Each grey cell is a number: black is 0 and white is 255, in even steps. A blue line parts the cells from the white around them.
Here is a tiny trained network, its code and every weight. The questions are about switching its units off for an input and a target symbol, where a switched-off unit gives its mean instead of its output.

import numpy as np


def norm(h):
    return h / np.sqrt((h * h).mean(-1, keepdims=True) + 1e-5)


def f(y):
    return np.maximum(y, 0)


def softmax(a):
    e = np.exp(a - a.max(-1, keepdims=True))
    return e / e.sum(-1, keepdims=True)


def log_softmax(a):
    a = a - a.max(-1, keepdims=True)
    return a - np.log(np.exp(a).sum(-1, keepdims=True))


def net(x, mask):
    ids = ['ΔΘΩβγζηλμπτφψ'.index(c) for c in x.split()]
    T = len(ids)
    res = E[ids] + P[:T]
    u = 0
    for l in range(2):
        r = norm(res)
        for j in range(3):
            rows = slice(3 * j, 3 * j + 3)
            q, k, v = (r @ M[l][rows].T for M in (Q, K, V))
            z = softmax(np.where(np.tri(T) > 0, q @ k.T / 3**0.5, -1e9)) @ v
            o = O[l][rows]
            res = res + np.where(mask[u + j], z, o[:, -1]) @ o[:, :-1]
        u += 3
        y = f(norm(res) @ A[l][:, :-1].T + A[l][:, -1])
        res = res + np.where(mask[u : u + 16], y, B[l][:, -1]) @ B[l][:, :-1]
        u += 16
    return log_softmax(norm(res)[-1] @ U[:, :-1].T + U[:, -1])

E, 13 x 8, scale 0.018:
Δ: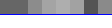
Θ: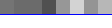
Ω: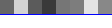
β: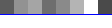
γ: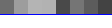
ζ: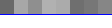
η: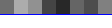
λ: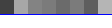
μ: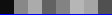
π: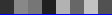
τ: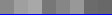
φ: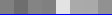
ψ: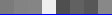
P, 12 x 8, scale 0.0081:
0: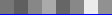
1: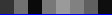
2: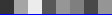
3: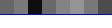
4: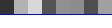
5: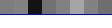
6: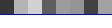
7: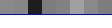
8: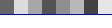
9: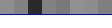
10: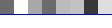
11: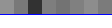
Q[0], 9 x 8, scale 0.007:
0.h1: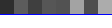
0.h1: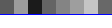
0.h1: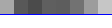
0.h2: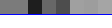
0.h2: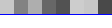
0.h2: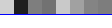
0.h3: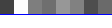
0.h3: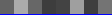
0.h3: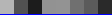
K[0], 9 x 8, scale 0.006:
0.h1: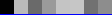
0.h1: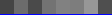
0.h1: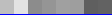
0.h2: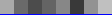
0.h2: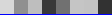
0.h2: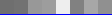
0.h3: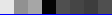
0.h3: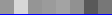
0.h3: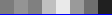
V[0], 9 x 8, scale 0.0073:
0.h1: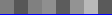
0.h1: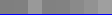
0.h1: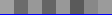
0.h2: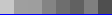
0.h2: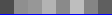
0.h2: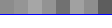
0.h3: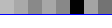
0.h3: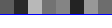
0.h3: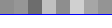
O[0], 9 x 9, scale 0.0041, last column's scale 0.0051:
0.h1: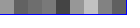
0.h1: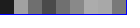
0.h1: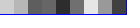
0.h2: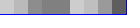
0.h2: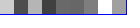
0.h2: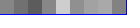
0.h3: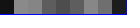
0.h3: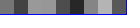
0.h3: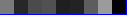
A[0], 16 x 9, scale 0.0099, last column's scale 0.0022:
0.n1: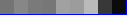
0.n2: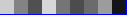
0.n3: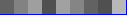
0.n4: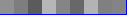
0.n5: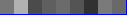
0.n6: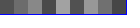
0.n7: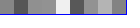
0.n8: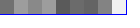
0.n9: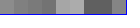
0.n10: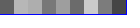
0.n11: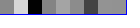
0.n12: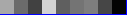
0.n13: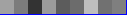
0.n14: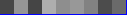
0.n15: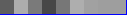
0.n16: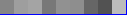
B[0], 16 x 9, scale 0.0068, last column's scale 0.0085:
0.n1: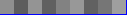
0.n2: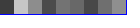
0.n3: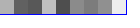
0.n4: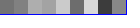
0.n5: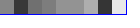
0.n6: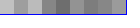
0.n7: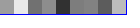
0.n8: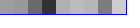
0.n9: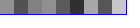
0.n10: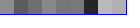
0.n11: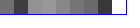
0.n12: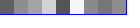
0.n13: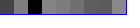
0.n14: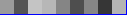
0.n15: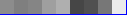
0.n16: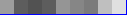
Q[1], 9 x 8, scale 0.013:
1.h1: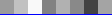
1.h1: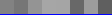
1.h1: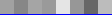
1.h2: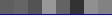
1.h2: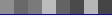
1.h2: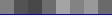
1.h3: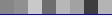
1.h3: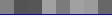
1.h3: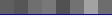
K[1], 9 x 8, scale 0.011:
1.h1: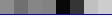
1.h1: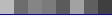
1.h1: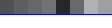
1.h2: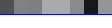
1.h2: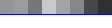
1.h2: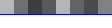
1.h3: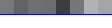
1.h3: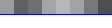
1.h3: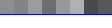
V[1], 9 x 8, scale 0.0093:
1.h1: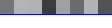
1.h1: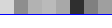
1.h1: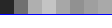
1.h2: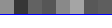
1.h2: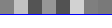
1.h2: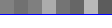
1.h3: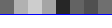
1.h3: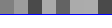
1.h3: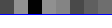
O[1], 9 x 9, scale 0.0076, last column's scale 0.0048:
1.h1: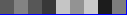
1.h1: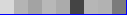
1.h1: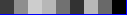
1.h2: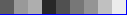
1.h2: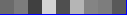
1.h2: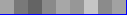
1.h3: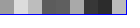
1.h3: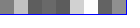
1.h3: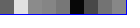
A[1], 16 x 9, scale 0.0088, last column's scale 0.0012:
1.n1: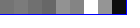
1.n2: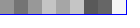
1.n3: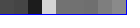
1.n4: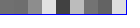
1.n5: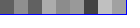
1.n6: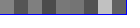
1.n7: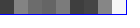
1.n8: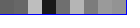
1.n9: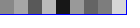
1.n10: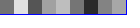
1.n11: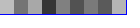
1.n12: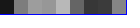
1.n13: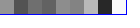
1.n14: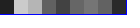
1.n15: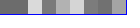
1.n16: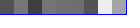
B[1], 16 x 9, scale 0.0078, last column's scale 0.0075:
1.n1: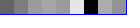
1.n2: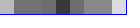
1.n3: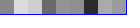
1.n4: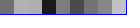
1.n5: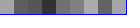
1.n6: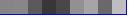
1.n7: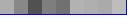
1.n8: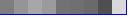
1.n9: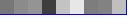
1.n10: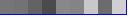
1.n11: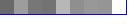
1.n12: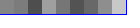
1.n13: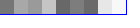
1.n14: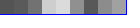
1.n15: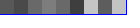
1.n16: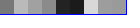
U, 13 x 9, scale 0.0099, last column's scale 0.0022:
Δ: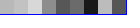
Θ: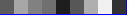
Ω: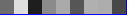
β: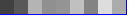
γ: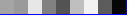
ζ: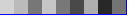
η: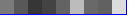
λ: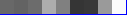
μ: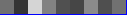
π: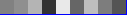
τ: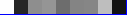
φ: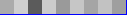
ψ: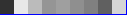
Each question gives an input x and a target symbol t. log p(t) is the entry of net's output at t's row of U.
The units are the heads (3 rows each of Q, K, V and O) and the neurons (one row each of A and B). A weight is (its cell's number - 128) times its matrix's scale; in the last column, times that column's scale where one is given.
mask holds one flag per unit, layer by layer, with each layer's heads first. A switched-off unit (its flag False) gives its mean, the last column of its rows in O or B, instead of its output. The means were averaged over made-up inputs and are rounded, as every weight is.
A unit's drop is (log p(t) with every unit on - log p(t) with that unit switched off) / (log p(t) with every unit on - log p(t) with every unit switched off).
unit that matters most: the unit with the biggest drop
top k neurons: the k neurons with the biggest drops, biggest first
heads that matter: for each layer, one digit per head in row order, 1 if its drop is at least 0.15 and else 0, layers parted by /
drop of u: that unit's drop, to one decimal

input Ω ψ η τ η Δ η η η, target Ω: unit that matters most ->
1.h3
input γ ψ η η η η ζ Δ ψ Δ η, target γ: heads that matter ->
011 / 101
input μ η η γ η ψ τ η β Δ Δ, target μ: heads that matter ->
000 / 101
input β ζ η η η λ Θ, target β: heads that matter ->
000 / 101
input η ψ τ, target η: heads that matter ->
000 / 100
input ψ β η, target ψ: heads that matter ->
001 / 101
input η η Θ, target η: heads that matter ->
000 / 100
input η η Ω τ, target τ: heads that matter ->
000 / 000
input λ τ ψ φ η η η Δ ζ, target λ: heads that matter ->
000 / 100
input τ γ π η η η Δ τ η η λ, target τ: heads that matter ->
011 / 101
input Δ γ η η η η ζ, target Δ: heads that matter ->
011 / 101
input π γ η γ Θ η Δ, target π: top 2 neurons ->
(0.n6 0.n10)
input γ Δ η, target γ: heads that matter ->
001 / 101
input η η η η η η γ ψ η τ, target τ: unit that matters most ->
0.n9
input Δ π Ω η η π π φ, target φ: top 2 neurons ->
(0.n7 0.n16)
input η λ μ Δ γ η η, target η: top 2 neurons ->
(0.n11 0.n8)
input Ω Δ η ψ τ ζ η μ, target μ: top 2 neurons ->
(1.n15 0.n14)
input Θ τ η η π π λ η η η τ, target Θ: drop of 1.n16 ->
0.2
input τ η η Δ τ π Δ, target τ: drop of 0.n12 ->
0.0
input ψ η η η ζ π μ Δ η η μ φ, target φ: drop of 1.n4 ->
0.2
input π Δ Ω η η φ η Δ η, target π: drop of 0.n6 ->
0.1
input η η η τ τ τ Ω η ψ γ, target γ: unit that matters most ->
0.n12
